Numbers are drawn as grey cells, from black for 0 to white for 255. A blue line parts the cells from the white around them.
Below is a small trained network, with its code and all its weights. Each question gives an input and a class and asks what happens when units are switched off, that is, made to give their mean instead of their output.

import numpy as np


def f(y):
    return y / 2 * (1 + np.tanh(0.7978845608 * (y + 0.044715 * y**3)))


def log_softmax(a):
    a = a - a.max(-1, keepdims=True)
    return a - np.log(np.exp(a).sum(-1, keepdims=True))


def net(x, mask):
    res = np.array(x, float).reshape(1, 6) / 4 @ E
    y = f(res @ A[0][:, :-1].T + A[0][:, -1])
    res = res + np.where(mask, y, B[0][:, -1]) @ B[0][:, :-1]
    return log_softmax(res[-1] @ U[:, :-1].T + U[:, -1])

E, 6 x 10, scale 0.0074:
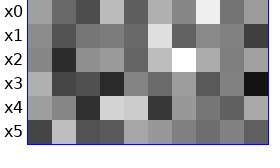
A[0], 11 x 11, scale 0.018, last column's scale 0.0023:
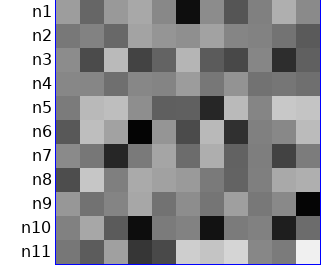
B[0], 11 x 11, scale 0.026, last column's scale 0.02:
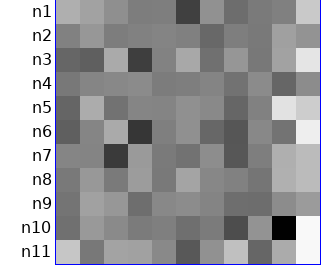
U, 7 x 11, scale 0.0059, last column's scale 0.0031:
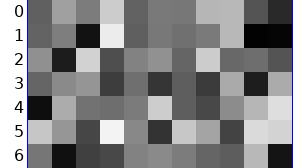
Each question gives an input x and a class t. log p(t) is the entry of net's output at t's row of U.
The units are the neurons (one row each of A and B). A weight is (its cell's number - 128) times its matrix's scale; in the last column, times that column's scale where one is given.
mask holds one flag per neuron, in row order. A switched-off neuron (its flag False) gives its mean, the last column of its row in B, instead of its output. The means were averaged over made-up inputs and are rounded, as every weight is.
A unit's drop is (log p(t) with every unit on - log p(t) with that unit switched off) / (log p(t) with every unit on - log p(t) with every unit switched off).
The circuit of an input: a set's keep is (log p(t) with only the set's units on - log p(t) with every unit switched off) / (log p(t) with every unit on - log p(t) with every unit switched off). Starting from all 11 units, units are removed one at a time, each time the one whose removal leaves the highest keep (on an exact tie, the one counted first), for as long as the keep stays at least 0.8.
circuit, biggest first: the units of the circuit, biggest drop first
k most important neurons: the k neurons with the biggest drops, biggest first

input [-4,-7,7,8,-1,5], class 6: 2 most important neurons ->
n10, n7
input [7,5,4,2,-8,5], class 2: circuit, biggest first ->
n3
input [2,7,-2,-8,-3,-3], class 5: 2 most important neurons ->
n6, n10
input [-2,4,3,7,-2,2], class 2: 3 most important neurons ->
n3, n11, n1
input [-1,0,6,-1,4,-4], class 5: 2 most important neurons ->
n10, n6
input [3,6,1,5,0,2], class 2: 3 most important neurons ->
n3, n11, n5
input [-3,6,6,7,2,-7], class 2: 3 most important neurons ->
n3, n5, n1
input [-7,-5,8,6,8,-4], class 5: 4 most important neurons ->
n10, n7, n1, n3
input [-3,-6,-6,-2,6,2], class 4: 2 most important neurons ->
n6, n11
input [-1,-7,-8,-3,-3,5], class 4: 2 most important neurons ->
n5, n8
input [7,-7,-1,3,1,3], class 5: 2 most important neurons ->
n10, n6
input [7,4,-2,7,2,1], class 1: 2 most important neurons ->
n6, n7
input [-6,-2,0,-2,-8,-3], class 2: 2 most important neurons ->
n3, n7
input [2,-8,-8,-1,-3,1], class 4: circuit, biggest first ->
n5
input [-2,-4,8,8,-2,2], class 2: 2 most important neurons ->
n11, n6
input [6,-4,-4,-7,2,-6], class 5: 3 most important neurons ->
n6, n1, n3
